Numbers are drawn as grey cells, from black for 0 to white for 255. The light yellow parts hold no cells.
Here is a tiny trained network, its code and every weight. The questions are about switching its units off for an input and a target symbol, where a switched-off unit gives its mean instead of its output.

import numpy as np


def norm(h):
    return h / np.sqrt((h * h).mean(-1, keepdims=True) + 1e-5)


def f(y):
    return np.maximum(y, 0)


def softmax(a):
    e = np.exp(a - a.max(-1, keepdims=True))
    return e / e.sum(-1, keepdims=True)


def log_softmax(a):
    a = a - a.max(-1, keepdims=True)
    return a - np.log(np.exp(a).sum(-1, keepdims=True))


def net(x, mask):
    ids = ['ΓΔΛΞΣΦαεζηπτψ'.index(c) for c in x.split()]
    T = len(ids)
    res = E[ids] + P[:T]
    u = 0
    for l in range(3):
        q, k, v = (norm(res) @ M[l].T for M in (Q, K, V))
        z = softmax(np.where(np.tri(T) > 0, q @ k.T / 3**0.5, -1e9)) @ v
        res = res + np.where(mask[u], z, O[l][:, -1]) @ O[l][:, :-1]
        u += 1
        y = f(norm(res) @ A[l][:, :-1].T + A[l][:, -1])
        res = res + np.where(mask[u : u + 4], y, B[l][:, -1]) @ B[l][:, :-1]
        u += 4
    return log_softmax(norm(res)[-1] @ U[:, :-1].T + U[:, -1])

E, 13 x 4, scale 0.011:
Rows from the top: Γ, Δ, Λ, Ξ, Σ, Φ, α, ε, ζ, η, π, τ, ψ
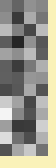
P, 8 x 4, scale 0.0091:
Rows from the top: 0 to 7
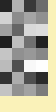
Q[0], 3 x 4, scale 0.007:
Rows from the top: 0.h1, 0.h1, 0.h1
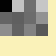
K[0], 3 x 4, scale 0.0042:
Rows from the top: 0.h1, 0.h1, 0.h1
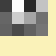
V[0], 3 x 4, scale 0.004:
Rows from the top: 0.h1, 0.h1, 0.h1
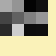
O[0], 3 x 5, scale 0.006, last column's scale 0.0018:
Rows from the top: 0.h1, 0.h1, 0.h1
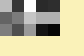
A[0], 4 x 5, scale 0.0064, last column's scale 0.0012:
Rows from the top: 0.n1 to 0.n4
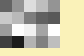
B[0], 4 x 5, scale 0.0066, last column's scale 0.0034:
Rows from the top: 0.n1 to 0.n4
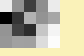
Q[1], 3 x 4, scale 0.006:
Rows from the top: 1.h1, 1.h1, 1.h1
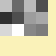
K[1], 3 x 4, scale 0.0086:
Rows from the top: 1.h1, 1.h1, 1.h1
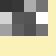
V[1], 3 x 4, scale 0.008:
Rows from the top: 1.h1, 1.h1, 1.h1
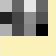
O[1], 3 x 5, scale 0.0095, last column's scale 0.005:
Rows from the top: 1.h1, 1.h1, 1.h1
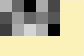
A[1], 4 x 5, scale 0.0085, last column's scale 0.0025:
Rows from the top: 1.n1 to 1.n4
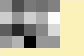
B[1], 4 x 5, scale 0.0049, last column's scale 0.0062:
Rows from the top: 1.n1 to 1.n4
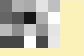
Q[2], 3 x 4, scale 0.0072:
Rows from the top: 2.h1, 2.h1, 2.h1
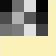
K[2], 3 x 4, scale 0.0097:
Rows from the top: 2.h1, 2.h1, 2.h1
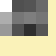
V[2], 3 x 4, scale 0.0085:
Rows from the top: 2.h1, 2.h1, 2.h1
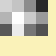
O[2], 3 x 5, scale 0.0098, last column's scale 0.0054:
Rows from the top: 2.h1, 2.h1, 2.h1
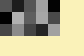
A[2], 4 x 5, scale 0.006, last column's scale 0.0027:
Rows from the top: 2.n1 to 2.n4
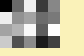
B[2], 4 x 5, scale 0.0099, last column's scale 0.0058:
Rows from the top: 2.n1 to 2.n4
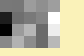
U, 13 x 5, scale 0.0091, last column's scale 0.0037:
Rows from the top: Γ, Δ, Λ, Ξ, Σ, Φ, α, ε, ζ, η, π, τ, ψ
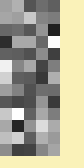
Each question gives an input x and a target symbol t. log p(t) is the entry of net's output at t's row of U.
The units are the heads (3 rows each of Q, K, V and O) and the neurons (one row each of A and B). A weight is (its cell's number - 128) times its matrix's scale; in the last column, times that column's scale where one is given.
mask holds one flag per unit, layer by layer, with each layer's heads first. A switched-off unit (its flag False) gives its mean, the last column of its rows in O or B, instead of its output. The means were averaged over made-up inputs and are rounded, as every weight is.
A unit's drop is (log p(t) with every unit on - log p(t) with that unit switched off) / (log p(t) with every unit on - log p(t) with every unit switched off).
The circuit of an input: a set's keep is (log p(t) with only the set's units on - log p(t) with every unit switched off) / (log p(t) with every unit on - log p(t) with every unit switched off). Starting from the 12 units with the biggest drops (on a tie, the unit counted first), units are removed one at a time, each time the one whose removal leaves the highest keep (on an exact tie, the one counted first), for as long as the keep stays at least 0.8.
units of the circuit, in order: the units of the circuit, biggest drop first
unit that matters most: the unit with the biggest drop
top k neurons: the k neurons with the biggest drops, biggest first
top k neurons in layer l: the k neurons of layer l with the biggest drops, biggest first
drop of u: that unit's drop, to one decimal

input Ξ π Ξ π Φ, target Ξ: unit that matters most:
0.h1
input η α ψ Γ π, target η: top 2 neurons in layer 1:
[1.n2; 1.n3]
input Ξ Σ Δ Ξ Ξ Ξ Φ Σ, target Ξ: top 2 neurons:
[1.n4; 0.n4]
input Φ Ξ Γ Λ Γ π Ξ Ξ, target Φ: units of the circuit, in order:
[2.h1; 1.n4]
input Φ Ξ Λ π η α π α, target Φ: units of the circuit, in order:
[2.h1; 1.h1]
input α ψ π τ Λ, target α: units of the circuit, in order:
[2.h1; 1.h1; 1.n2]
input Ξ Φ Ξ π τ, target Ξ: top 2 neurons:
[1.n4; 0.n4]
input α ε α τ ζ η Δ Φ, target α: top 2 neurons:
[1.n2; 2.n3]
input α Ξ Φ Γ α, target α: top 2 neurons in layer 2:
[2.n3; 2.n4]
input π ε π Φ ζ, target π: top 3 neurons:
[1.n2; 1.n3; 0.n2]
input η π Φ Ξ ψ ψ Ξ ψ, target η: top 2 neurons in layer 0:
[0.n1; 0.n2]
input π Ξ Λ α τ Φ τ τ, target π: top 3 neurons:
[1.n2; 1.n3; 0.n2]
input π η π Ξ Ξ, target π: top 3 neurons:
[1.n2; 0.n4; 1.n3]
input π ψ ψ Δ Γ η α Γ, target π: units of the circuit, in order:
[0.n3]
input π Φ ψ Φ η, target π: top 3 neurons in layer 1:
[1.n2; 1.n3; 1.n4]
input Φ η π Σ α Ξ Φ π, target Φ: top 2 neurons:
[0.n1; 1.n4]
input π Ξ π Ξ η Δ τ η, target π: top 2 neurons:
[1.n2; 1.n3]
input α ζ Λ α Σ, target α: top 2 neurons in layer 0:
[0.n3; 0.n2]
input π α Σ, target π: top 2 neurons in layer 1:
[1.n2; 1.n3]
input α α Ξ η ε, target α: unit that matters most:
1.h1
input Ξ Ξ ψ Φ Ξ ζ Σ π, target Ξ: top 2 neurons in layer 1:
[1.n4; 1.n2]
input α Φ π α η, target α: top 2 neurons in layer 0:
[0.n4; 0.n2]
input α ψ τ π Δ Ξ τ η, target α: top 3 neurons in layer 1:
[1.n2; 1.n4; 1.n1]
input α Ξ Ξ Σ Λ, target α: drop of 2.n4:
0.1
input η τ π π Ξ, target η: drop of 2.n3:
0.2
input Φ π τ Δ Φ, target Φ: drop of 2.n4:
0.1
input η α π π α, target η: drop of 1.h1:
0.9
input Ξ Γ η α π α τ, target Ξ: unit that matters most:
2.n3
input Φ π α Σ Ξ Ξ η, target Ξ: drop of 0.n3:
0.1
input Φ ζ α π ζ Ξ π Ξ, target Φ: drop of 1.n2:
0.1
